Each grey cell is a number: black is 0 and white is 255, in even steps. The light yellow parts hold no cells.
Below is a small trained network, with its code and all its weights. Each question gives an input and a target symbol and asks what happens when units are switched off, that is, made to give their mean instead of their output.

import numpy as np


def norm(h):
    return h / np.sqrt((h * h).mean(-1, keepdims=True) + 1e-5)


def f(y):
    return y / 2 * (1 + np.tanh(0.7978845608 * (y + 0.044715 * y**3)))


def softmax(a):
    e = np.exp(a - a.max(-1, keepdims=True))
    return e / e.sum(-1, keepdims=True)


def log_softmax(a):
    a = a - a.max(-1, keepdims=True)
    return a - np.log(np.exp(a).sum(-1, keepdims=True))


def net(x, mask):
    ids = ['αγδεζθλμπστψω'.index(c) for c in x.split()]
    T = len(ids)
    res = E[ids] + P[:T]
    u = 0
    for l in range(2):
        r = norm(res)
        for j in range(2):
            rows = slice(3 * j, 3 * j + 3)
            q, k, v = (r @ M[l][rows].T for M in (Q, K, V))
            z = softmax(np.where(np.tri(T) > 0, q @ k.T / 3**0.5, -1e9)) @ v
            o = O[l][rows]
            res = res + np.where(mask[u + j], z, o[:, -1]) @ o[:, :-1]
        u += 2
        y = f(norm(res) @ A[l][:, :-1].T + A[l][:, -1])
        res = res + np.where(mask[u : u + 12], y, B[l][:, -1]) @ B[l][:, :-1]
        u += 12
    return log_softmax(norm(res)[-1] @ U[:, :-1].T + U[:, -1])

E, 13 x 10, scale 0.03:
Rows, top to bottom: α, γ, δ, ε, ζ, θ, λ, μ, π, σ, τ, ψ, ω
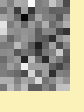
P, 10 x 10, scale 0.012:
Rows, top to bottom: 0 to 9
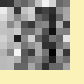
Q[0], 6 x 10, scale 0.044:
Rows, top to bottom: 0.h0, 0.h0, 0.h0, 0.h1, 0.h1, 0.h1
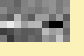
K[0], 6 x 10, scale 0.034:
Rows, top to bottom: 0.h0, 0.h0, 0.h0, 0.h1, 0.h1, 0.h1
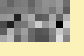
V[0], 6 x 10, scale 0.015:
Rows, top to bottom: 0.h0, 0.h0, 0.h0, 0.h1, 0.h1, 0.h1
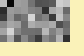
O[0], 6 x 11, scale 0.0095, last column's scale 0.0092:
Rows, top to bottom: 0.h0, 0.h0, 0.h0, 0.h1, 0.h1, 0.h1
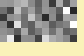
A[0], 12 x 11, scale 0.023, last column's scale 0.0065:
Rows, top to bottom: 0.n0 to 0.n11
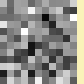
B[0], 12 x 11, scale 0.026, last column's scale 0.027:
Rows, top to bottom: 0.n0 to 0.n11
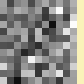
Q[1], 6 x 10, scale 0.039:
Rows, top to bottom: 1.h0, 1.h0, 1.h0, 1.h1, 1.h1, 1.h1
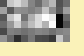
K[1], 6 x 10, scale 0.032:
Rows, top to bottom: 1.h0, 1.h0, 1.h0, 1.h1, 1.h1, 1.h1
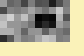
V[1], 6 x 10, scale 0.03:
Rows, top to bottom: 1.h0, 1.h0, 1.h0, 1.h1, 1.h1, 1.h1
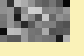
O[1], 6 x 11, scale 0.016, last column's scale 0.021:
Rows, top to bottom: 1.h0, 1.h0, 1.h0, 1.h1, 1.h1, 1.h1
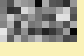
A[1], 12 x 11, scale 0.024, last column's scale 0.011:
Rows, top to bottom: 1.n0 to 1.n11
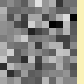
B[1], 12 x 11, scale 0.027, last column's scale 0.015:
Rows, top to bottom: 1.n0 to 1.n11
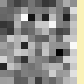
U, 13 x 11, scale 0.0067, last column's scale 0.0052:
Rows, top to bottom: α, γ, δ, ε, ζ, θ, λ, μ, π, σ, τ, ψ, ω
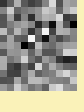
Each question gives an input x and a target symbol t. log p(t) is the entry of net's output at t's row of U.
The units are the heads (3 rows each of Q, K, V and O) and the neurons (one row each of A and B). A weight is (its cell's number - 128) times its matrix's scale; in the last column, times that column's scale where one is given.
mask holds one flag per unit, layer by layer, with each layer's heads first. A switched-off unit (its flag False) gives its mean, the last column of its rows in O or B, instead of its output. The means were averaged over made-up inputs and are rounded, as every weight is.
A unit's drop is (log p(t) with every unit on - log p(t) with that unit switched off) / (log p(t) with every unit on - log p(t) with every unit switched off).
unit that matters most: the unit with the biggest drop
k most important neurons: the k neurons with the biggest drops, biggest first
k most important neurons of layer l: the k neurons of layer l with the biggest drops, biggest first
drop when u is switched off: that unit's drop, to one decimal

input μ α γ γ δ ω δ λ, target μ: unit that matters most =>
0.h1
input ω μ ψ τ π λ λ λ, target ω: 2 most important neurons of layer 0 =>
(0.n3, 0.n11)
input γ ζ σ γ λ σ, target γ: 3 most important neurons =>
(0.n7, 1.n7, 0.n2)
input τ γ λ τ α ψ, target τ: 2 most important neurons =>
(0.n8, 0.n3)
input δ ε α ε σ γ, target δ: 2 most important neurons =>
(0.n7, 0.n10)
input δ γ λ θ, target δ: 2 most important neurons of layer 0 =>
(0.n7, 0.n2)
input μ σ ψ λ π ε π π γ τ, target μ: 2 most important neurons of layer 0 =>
(0.n3, 0.n9)
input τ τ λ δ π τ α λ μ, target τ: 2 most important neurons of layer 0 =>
(0.n8, 0.n3)
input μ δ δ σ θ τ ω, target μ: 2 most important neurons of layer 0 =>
(0.n3, 0.n9)
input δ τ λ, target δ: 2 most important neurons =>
(0.n3, 0.n7)
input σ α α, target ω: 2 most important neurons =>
(0.n1, 0.n3)
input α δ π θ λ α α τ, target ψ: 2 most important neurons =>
(0.n8, 0.n3)
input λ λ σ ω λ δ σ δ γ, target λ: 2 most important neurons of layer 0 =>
(0.n7, 0.n6)
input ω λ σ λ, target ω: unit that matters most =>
1.h0
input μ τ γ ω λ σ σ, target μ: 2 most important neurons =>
(0.n4, 0.n3)
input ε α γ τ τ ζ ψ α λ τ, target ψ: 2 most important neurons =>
(1.n3, 0.n8)
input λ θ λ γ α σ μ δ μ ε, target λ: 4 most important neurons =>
(0.n6, 0.n7, 0.n2, 1.n7)
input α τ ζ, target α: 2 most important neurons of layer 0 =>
(0.n1, 0.n2)
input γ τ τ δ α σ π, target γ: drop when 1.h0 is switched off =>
0.2
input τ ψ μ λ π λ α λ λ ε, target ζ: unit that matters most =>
0.h0
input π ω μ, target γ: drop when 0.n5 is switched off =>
0.2
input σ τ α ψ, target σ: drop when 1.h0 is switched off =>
0.2
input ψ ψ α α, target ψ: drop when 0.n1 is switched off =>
-0.3
